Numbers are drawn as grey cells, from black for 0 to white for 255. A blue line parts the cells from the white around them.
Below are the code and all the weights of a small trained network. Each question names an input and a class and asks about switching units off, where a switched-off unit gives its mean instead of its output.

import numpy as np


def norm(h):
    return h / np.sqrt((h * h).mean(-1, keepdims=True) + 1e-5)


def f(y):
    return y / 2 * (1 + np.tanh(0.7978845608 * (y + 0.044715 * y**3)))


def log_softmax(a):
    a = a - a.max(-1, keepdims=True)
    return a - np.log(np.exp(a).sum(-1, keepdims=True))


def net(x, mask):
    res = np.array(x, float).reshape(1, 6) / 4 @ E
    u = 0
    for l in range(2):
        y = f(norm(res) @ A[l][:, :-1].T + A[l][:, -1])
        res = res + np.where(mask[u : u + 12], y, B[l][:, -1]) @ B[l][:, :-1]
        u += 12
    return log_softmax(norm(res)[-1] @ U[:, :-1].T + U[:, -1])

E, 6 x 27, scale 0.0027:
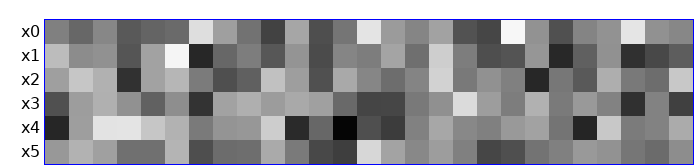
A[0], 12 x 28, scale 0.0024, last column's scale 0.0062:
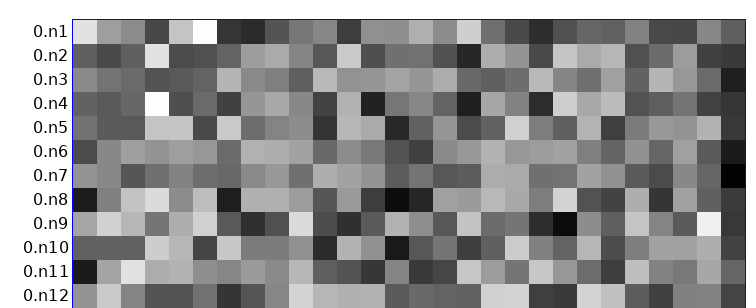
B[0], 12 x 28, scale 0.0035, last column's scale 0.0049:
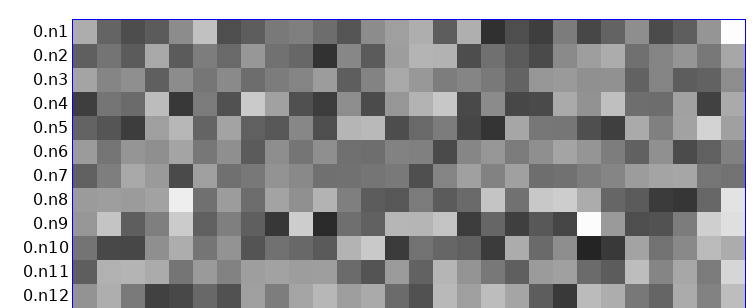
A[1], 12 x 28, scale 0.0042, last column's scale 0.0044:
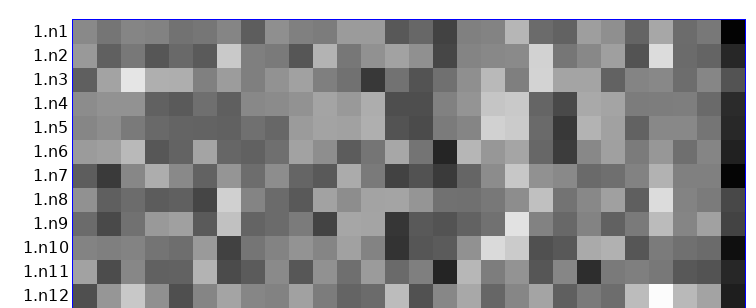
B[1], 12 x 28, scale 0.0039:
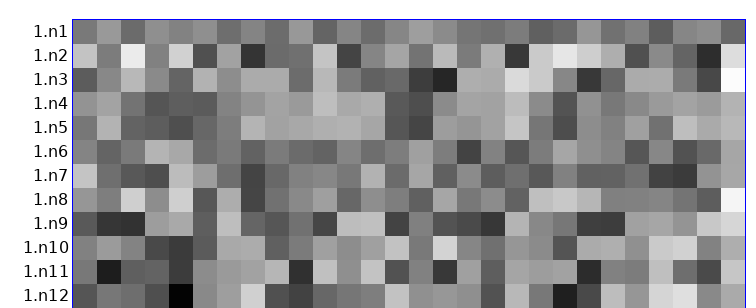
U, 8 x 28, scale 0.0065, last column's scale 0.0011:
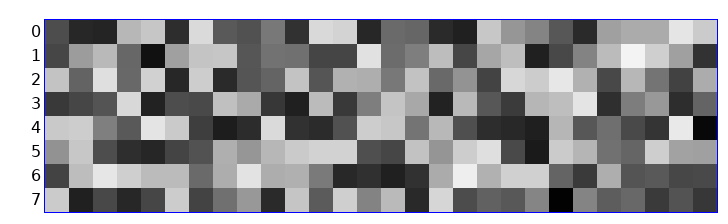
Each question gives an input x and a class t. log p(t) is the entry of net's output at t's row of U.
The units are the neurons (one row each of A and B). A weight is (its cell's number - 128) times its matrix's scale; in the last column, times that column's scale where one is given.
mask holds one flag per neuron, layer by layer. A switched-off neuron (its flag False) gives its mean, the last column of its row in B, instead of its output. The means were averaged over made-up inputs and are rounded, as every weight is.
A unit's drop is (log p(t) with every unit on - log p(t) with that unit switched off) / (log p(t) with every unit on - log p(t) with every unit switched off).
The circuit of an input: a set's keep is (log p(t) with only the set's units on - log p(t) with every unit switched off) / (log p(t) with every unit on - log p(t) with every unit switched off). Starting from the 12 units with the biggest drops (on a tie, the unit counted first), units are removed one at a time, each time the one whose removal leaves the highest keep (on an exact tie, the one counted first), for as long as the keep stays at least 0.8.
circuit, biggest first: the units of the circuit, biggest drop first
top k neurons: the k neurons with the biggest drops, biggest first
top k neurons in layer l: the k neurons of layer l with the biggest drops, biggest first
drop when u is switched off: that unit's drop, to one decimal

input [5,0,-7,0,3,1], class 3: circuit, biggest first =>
[0.n4]
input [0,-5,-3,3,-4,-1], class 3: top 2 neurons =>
[0.n2 0.n4]
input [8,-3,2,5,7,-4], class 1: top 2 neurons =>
[1.n12 0.n11]
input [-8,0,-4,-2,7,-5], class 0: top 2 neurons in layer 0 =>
[0.n10 0.n5]
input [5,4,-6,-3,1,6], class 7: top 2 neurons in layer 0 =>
[0.n9 0.n11]
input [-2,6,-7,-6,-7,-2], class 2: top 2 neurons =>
[0.n1 1.n2]
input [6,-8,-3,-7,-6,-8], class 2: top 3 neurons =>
[1.n2 1.n8 0.n3]
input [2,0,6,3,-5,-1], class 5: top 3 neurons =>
[0.n12 1.n5 1.n4]
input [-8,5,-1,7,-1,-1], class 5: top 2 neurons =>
[0.n12 1.n10]
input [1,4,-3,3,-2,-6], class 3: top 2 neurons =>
[0.n1 0.n12]
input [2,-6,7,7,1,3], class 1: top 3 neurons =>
[1.n12 0.n11 1.n3]
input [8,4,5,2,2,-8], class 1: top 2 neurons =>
[1.n12 0.n8]
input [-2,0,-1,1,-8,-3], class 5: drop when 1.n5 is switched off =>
0.1
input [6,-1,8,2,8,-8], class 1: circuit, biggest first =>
[1.n12]
